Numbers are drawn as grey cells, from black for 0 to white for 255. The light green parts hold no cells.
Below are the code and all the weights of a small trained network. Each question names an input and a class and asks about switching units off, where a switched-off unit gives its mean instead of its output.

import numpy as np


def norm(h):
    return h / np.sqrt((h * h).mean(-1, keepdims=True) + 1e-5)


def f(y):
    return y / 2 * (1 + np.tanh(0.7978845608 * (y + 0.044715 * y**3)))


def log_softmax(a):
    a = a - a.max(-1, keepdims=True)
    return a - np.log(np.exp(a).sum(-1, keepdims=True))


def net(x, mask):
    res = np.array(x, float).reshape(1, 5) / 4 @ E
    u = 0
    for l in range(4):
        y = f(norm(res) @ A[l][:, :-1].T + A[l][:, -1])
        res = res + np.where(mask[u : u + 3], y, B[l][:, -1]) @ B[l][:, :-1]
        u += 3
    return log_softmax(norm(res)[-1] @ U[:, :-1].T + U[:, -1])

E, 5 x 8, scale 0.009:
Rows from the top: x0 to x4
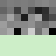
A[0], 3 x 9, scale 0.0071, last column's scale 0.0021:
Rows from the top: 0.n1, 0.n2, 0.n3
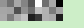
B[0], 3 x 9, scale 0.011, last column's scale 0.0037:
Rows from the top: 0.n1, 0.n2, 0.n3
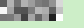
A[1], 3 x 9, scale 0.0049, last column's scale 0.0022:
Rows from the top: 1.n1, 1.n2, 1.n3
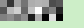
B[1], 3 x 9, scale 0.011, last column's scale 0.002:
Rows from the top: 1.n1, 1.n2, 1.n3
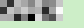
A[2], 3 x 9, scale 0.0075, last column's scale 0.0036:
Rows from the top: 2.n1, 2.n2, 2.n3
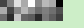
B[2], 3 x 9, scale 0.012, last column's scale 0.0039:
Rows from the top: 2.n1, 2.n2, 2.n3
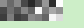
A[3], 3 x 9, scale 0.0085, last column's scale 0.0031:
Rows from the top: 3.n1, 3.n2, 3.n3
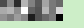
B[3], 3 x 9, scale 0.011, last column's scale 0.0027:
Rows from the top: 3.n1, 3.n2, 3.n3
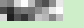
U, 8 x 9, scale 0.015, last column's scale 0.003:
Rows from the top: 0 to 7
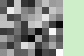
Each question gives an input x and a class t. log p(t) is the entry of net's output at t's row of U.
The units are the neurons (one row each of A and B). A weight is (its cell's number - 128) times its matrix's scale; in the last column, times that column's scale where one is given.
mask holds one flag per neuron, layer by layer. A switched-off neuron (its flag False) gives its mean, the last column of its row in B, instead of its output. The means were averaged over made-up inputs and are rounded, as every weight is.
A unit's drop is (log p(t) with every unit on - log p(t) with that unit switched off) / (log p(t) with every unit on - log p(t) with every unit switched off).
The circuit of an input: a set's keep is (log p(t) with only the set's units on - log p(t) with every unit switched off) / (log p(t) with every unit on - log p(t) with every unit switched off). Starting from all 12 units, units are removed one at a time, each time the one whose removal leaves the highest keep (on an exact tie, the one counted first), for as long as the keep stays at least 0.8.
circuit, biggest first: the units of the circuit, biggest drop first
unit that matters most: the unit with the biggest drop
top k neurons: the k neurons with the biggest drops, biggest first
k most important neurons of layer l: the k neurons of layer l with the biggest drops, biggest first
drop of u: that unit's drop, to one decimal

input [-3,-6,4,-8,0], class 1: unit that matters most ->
1.n2
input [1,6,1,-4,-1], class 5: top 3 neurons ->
(0.n3, 1.n3, 3.n3)
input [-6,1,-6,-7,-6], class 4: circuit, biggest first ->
(2.n3, 0.n3)
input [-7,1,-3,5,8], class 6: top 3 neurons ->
(3.n1, 0.n3, 3.n3)
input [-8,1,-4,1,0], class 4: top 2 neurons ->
(2.n3, 0.n2)
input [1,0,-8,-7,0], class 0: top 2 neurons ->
(1.n1, 0.n3)
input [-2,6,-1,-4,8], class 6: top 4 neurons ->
(3.n1, 0.n3, 2.n1, 3.n2)
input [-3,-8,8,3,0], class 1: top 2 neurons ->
(1.n2, 0.n3)
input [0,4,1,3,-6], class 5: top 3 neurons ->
(1.n3, 3.n3, 3.n2)
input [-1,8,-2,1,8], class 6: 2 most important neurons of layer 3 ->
(3.n1, 3.n2)
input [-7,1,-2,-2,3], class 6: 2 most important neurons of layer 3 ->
(3.n1, 3.n3)
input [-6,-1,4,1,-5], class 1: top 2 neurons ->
(1.n2, 0.n1)
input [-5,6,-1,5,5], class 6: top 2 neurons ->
(3.n1, 0.n3)
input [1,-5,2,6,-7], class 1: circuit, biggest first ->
(1.n2)
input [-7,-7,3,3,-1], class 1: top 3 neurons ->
(1.n2, 0.n1, 0.n3)
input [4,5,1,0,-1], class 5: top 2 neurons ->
(0.n3, 1.n3)
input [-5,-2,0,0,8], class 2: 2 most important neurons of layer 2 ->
(2.n1, 2.n3)
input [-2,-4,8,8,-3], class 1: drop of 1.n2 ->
0.1
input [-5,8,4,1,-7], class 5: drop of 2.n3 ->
0.0
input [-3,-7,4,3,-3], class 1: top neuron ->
(1.n2)
